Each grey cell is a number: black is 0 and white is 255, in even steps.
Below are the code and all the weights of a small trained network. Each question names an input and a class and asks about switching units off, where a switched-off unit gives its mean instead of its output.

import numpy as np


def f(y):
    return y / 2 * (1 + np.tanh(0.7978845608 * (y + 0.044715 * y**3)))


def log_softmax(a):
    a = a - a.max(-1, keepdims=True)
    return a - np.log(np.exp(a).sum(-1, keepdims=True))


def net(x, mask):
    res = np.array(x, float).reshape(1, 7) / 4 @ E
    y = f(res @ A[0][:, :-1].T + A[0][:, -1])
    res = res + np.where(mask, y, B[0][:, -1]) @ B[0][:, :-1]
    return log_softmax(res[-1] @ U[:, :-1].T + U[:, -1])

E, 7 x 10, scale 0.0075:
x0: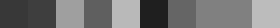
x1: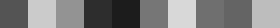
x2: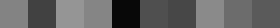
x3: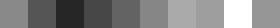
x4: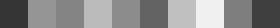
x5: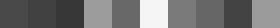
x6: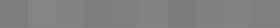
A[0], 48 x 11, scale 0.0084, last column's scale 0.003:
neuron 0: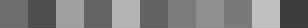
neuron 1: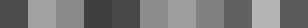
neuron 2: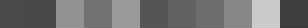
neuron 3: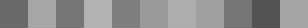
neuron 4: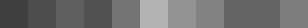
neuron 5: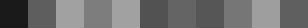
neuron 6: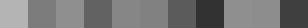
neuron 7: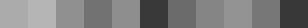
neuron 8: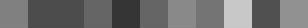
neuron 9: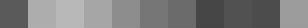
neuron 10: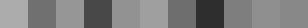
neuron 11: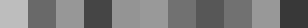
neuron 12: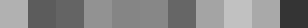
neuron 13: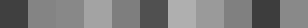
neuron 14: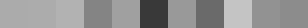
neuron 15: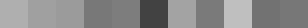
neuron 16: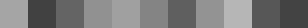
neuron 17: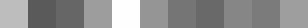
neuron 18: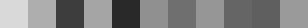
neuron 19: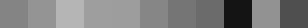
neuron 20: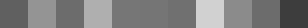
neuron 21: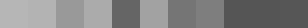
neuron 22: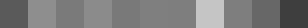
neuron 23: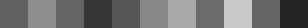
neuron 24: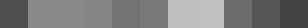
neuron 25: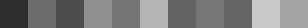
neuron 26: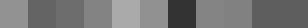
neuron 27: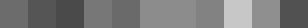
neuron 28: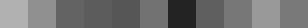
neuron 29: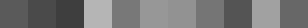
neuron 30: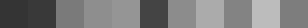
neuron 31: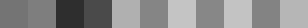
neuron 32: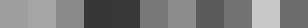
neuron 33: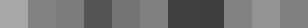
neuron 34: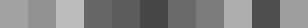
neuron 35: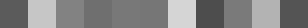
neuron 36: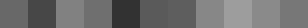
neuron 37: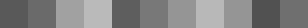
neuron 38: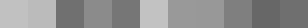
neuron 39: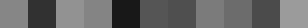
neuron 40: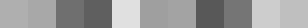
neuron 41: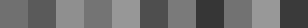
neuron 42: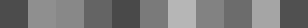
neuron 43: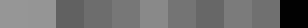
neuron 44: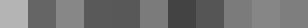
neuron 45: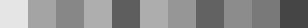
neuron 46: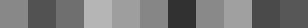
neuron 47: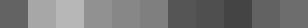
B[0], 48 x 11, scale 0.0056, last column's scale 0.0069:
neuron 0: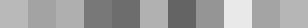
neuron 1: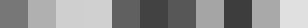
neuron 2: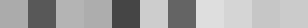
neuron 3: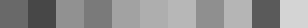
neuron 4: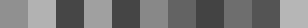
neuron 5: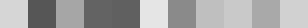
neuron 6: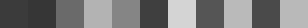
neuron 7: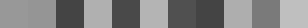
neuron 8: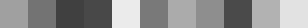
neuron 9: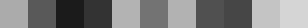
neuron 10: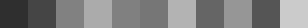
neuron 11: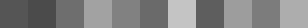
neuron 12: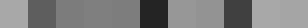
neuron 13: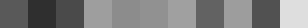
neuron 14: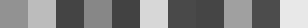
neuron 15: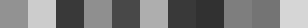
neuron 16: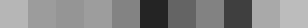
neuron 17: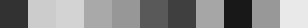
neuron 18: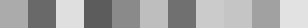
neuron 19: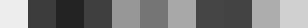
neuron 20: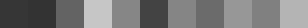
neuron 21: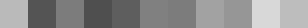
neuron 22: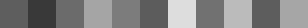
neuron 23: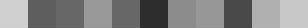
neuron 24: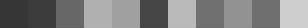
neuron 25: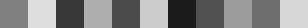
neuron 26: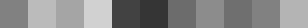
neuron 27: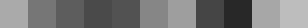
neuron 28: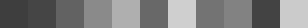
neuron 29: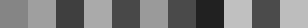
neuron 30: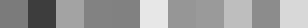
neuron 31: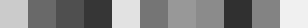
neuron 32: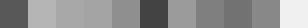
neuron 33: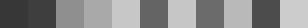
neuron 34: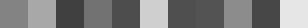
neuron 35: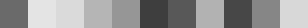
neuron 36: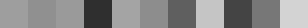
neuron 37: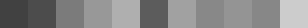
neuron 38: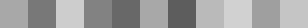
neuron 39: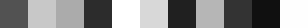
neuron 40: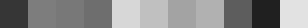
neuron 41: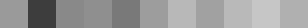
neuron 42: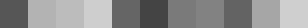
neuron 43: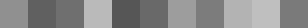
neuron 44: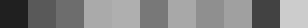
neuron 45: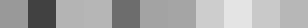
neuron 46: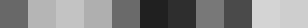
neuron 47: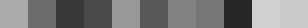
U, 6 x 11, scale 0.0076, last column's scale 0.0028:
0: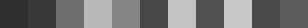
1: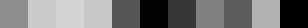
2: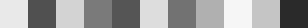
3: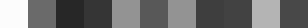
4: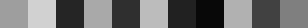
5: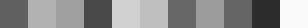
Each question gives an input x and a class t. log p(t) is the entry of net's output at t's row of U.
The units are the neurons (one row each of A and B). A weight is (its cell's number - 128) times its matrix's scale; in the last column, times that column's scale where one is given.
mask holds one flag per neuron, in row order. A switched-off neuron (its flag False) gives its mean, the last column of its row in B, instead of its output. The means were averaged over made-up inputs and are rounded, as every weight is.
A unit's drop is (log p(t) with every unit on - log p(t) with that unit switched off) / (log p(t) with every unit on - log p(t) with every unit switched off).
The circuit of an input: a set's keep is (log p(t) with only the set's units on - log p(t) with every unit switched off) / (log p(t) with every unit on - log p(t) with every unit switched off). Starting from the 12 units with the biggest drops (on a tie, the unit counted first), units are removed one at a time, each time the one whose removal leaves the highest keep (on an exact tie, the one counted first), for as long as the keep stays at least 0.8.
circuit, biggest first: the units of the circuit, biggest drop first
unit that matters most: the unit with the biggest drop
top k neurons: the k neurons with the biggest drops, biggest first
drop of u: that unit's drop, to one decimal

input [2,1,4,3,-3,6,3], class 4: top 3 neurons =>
(neuron 25; neuron 29; neuron 4)
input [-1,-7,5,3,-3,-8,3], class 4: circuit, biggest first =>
(neuron 34)
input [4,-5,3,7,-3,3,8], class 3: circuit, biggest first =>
(neuron 8; neuron 27)
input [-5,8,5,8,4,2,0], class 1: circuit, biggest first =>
(neuron 1; neuron 42)
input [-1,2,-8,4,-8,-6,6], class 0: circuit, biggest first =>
(neuron 6; neuron 10)
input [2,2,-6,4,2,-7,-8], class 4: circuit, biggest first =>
(neuron 14; neuron 15)
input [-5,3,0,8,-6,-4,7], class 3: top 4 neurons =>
(neuron 31; neuron 8; neuron 23; neuron 27)
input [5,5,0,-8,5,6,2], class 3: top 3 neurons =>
(neuron 19; neuron 9; neuron 47)
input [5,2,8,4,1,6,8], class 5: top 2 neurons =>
(neuron 39; neuron 36)
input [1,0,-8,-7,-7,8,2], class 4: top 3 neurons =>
(neuron 25; neuron 29; neuron 31)
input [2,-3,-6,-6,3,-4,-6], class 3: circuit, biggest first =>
(neuron 19; neuron 9)
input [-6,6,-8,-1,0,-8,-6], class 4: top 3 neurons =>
(neuron 14; neuron 15; neuron 7)
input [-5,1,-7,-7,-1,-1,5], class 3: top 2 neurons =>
(neuron 19; neuron 9)
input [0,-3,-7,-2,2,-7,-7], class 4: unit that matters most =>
neuron 14
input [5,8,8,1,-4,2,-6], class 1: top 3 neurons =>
(neuron 1; neuron 42; neuron 32)
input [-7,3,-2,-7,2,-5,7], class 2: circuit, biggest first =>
(neuron 45; neuron 21)
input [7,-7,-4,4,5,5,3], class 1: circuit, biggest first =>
(neuron 17; neuron 46)
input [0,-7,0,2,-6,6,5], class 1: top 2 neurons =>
(neuron 17; neuron 46)
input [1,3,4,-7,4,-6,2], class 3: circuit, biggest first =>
(neuron 9; neuron 19)
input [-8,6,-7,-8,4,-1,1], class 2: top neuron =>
(neuron 38)
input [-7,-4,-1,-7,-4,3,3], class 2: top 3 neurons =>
(neuron 45; neuron 18; neuron 38)
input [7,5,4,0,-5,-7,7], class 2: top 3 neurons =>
(neuron 2; neuron 5; neuron 41)
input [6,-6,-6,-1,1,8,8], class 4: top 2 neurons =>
(neuron 25; neuron 29)
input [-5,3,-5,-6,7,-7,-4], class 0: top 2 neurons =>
(neuron 24; neuron 3)
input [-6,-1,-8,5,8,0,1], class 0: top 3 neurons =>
(neuron 39; neuron 24; neuron 20)
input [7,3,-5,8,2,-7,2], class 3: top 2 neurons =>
(neuron 31; neuron 23)
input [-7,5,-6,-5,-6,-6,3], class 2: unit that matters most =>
neuron 45
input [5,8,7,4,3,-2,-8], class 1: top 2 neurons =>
(neuron 1; neuron 42)
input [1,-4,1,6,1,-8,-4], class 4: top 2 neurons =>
(neuron 14; neuron 15)
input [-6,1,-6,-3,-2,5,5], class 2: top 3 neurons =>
(neuron 45; neuron 38; neuron 39)
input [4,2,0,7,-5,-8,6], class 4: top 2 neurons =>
(neuron 14; neuron 15)
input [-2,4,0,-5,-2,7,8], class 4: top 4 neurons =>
(neuron 25; neuron 29; neuron 31; neuron 8)
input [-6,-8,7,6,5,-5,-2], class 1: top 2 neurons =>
(neuron 46; neuron 16)
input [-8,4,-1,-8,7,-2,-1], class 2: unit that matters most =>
neuron 38
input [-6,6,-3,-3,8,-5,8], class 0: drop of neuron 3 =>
0.1
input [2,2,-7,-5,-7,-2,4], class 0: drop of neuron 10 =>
0.2
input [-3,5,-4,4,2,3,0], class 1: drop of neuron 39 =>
0.2
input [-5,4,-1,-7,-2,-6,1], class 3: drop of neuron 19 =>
0.2
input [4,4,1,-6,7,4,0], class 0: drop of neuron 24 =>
0.1
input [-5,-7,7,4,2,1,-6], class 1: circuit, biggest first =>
(neuron 46)
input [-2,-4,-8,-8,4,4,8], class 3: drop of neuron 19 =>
0.5
